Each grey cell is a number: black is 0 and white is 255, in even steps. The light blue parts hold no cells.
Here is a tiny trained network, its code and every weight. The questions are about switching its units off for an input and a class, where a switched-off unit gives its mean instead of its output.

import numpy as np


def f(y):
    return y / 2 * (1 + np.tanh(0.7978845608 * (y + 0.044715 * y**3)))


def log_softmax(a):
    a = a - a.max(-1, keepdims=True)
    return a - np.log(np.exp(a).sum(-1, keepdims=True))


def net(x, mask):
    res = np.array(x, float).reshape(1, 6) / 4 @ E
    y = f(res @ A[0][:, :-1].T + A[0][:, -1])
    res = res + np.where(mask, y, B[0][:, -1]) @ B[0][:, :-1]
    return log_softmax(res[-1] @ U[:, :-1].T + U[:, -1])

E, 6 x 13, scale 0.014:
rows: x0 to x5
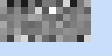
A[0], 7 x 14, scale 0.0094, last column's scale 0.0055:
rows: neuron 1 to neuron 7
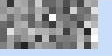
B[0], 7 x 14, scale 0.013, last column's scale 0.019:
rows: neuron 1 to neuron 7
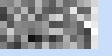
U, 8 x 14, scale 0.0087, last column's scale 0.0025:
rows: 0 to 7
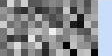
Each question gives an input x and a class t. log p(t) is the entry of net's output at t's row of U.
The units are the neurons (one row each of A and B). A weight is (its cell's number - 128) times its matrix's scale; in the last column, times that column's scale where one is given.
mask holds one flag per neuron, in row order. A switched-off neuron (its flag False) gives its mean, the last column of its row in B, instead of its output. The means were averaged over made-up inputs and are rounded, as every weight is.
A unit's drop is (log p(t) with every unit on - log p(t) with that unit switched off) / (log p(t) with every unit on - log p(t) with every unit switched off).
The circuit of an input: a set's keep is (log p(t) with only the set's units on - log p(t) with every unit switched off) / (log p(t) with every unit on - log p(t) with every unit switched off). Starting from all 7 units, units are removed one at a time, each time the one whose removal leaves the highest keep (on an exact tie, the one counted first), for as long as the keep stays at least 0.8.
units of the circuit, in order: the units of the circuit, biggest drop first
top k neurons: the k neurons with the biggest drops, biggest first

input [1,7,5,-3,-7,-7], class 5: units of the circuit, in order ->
(neuron 7)
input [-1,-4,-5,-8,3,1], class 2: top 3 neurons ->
(neuron 3; neuron 5; neuron 4)
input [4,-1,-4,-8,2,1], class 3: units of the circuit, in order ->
(neuron 3; neuron 2)
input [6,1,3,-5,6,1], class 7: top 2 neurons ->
(neuron 7; neuron 6)
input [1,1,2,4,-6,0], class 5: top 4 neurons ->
(neuron 6; neuron 5; neuron 2; neuron 1)
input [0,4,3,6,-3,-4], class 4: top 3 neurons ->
(neuron 5; neuron 4; neuron 6)
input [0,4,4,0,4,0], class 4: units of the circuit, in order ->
(neuron 4; neuron 6)
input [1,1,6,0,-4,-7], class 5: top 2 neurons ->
(neuron 7; neuron 2)
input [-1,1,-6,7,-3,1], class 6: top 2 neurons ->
(neuron 6; neuron 7)
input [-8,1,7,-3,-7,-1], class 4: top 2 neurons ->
(neuron 5; neuron 6)
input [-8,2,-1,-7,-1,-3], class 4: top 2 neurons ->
(neuron 5; neuron 6)
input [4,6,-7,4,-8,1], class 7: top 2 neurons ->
(neuron 2; neuron 3)
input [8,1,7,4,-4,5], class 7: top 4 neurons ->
(neuron 1; neuron 7; neuron 2; neuron 6)
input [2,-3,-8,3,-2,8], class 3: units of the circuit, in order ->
(neuron 4)
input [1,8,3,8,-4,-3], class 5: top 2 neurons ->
(neuron 7; neuron 3)
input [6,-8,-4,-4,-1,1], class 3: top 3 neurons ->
(neuron 4; neuron 3; neuron 7)
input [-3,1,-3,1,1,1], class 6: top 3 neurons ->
(neuron 6; neuron 7; neuron 2)
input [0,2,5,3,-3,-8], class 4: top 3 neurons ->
(neuron 5; neuron 4; neuron 3)
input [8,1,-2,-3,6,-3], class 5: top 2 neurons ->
(neuron 6; neuron 7)
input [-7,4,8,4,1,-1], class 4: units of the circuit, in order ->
(neuron 5)
